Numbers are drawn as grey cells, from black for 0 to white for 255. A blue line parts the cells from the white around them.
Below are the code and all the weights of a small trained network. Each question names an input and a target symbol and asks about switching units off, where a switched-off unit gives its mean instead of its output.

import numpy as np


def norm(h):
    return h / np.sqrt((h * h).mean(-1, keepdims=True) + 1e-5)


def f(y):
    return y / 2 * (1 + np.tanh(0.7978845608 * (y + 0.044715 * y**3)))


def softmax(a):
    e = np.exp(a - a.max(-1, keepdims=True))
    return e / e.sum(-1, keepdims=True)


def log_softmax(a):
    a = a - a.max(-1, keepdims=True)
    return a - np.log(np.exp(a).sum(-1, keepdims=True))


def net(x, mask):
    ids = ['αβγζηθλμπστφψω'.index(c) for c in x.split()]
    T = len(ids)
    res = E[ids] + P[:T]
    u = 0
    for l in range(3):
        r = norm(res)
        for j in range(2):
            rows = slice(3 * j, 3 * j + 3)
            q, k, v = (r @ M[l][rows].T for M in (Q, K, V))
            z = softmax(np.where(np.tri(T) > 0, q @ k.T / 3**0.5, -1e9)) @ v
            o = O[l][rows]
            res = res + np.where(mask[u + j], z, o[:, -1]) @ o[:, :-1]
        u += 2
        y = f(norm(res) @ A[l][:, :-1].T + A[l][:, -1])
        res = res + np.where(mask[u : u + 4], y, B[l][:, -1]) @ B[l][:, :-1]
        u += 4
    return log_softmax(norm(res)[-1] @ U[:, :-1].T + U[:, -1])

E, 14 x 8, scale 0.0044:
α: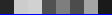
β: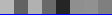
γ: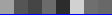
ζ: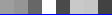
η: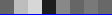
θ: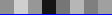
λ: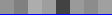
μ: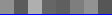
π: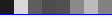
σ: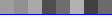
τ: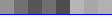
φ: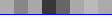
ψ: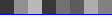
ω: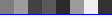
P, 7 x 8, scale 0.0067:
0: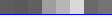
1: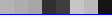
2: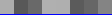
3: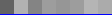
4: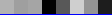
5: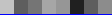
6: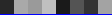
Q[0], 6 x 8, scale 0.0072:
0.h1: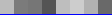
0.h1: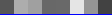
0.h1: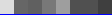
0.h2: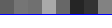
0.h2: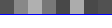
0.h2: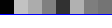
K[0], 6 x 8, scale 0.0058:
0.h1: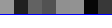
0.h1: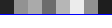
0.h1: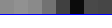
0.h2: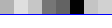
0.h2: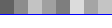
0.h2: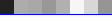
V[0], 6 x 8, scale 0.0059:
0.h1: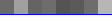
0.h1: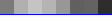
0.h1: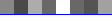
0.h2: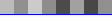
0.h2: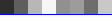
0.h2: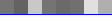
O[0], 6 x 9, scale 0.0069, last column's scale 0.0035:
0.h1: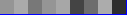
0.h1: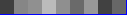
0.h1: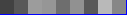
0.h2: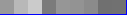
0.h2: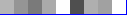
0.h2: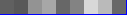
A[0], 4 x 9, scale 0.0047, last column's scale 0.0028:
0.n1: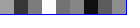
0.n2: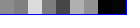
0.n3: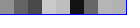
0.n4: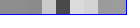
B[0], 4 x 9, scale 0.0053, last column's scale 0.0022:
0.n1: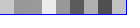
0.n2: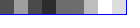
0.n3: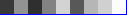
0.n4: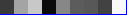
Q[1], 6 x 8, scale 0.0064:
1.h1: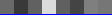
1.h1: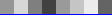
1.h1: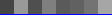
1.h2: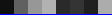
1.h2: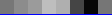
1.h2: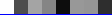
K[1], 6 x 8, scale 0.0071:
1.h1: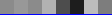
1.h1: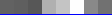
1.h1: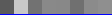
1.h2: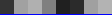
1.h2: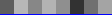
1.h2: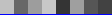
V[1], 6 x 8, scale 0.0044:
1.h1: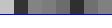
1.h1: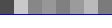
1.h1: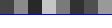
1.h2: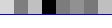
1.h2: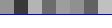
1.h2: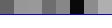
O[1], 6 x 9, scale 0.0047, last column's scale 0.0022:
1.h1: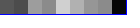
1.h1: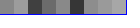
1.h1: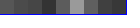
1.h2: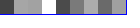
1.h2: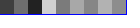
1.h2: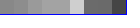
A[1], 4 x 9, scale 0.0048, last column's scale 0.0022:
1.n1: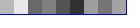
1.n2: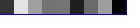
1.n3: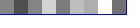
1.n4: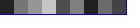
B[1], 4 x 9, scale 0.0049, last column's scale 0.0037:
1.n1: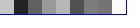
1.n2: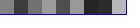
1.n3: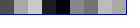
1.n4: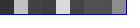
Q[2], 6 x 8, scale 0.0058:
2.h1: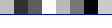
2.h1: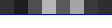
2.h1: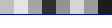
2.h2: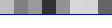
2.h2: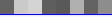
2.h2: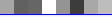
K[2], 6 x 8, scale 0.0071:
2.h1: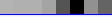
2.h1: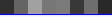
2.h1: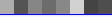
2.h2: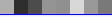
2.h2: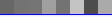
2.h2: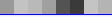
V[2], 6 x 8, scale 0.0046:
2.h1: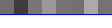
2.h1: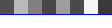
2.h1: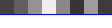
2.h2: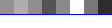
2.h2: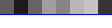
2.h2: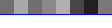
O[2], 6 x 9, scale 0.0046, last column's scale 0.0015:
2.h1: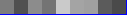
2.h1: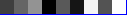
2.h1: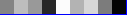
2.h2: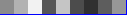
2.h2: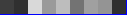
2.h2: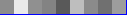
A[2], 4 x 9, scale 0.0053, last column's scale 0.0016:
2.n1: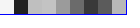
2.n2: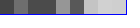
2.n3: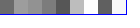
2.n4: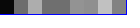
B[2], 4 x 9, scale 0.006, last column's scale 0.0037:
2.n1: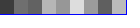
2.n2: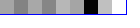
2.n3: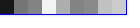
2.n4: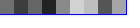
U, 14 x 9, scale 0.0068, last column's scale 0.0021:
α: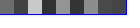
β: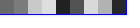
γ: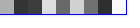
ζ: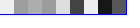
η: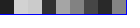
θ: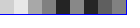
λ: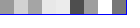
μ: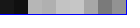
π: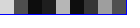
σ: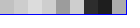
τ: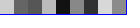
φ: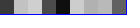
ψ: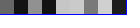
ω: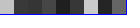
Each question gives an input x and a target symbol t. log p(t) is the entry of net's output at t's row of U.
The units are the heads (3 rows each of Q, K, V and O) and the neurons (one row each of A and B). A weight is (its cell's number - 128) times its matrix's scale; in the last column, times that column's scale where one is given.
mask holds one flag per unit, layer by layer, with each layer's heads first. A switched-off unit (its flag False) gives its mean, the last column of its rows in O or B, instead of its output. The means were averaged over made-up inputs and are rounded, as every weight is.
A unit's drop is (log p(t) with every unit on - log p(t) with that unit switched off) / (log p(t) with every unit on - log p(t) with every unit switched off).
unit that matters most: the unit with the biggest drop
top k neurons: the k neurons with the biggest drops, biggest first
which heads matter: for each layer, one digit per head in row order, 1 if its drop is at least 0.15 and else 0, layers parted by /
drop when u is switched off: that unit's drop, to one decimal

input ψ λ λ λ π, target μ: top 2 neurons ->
2.n3, 0.n3
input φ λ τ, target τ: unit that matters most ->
0.h1
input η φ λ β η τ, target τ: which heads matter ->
11 / 00 / 00
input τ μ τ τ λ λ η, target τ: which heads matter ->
11 / 00 / 01
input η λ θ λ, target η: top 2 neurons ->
0.n4, 1.n4
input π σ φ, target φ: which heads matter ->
11 / 00 / 00
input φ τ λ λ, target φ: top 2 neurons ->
1.n3, 2.n4
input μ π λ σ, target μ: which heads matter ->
11 / 01 / 01
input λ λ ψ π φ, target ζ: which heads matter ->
01 / 00 / 00
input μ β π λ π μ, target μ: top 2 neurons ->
0.n1, 2.n1
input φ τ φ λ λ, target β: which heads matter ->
00 / 01 / 00
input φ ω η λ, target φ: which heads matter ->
10 / 01 / 00
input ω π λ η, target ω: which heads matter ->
11 / 01 / 00
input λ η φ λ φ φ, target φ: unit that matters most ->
0.h2
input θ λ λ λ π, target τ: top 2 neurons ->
0.n4, 0.n2
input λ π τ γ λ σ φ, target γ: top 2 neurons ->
1.n1, 2.n1
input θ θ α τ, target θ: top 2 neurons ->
0.n3, 0.n4
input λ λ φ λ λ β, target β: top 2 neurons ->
0.n1, 1.n3
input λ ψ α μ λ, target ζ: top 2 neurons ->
0.n3, 1.n1
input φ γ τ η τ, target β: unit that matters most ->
1.h2
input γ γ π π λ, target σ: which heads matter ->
11 / 10 / 11
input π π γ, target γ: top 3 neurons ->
2.n1, 0.n4, 2.n2
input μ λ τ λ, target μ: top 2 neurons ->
0.n4, 0.n1
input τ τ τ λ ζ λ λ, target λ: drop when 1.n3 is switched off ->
-0.1
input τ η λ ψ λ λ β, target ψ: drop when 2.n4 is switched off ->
0.3
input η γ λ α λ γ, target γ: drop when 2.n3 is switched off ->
0.0
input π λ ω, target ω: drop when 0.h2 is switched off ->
0.6
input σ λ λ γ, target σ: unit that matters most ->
0.n4
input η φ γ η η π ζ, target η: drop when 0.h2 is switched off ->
0.5
